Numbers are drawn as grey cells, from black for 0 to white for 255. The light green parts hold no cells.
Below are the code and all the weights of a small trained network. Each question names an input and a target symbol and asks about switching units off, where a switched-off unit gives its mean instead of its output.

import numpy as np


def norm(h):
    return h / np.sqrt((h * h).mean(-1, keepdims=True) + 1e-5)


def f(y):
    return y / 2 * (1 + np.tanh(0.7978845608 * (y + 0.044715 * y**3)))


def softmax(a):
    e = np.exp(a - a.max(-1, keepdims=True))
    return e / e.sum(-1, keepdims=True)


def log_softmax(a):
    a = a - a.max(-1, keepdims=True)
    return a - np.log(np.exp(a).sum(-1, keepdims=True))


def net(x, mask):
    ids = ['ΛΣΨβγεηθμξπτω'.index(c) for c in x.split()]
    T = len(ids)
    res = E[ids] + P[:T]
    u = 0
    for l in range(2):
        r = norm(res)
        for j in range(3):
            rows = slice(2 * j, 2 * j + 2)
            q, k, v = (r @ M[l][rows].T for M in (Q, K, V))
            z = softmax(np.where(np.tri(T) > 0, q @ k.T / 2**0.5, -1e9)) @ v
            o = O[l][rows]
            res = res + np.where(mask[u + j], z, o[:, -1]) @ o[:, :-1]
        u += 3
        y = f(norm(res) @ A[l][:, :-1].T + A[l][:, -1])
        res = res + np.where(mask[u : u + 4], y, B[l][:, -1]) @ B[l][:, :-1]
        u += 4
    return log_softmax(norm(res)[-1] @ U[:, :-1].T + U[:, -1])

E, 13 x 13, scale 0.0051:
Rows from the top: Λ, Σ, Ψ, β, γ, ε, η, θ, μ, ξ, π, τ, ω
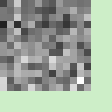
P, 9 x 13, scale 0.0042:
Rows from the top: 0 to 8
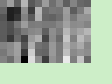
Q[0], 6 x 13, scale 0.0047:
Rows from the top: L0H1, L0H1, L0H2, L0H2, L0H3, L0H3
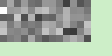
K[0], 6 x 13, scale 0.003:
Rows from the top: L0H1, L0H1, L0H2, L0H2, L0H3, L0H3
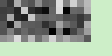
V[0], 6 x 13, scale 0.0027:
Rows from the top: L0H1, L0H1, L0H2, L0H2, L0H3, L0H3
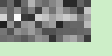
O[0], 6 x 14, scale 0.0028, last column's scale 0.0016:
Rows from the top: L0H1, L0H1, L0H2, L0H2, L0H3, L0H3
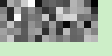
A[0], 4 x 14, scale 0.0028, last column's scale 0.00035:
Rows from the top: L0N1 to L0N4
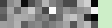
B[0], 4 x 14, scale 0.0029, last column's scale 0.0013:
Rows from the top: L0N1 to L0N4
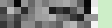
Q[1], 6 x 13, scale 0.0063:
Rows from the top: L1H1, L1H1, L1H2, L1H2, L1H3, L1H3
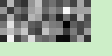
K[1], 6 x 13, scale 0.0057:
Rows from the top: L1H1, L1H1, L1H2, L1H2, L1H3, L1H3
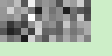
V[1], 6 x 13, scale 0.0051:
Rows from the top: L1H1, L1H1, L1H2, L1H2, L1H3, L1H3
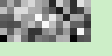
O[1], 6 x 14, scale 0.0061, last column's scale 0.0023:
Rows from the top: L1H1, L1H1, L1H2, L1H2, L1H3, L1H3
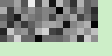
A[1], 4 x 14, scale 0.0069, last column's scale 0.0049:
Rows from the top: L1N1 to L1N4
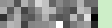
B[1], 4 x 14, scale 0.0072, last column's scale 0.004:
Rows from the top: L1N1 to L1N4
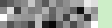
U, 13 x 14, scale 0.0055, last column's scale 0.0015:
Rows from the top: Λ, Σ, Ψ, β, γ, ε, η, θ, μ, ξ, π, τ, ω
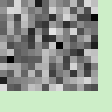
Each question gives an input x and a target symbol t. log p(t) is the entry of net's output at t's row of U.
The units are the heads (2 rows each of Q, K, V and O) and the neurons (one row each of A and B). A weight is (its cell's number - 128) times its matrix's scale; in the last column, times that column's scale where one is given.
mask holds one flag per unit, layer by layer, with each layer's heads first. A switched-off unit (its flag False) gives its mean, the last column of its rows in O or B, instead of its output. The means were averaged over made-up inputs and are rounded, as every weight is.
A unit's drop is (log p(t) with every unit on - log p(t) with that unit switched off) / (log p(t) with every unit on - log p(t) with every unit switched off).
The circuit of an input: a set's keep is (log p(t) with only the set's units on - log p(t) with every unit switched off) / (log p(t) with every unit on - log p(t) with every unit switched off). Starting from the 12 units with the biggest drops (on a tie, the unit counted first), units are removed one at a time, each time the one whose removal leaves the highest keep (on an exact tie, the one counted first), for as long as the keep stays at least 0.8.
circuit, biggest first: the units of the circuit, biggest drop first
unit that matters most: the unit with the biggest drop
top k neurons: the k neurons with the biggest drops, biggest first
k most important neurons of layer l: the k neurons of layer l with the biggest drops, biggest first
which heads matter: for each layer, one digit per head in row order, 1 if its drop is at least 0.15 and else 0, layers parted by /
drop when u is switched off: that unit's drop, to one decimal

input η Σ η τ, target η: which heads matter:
000 / 100
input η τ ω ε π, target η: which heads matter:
000 / 100
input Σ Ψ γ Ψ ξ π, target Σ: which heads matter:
000 / 010
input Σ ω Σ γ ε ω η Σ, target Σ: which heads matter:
000 / 010
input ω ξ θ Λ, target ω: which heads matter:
000 / 001
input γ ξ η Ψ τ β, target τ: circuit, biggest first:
(L1H3; L1N1)
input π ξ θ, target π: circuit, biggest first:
(L1H1)
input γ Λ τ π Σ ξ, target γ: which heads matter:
010 / 100
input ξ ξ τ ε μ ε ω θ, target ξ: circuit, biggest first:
(L1N3; L1H2)
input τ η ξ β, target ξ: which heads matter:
000 / 001
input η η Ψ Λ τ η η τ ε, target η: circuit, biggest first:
(L1H1; L0H2)
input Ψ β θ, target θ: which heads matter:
110 / 010
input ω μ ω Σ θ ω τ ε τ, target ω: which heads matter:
010 / 001
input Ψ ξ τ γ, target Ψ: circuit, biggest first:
(L1H2)
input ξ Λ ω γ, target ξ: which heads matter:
000 / 000
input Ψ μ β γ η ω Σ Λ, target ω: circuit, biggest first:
(L0H2; L1H3)
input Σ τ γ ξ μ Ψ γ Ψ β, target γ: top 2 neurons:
(L1N4; L0N1)
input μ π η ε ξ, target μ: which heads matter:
000 / 010
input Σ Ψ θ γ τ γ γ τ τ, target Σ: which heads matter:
010 / 010
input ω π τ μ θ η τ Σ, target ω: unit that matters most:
L1H3
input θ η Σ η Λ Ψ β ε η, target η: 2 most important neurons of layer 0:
(L0N2; L0N1)
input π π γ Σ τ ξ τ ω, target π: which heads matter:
010 / 100
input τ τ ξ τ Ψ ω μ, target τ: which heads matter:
010 / 001
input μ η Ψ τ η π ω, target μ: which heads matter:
010 / 010
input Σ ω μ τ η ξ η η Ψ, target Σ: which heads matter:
010 / 010
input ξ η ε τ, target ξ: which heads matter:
000 / 001
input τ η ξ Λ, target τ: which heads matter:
000 / 001
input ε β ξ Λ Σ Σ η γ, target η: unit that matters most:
L1H1
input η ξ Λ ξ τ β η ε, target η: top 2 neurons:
(L0N1; L1N1)
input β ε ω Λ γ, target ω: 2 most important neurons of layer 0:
(L0N1; L0N4)
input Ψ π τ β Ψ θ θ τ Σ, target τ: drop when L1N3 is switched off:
0.0
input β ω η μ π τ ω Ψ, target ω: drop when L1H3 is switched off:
1.0
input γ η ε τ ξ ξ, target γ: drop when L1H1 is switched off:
0.7
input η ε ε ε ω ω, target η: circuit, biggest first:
(L1H1)
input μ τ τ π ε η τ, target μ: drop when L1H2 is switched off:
0.9
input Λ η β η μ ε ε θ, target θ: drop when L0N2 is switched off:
-0.1
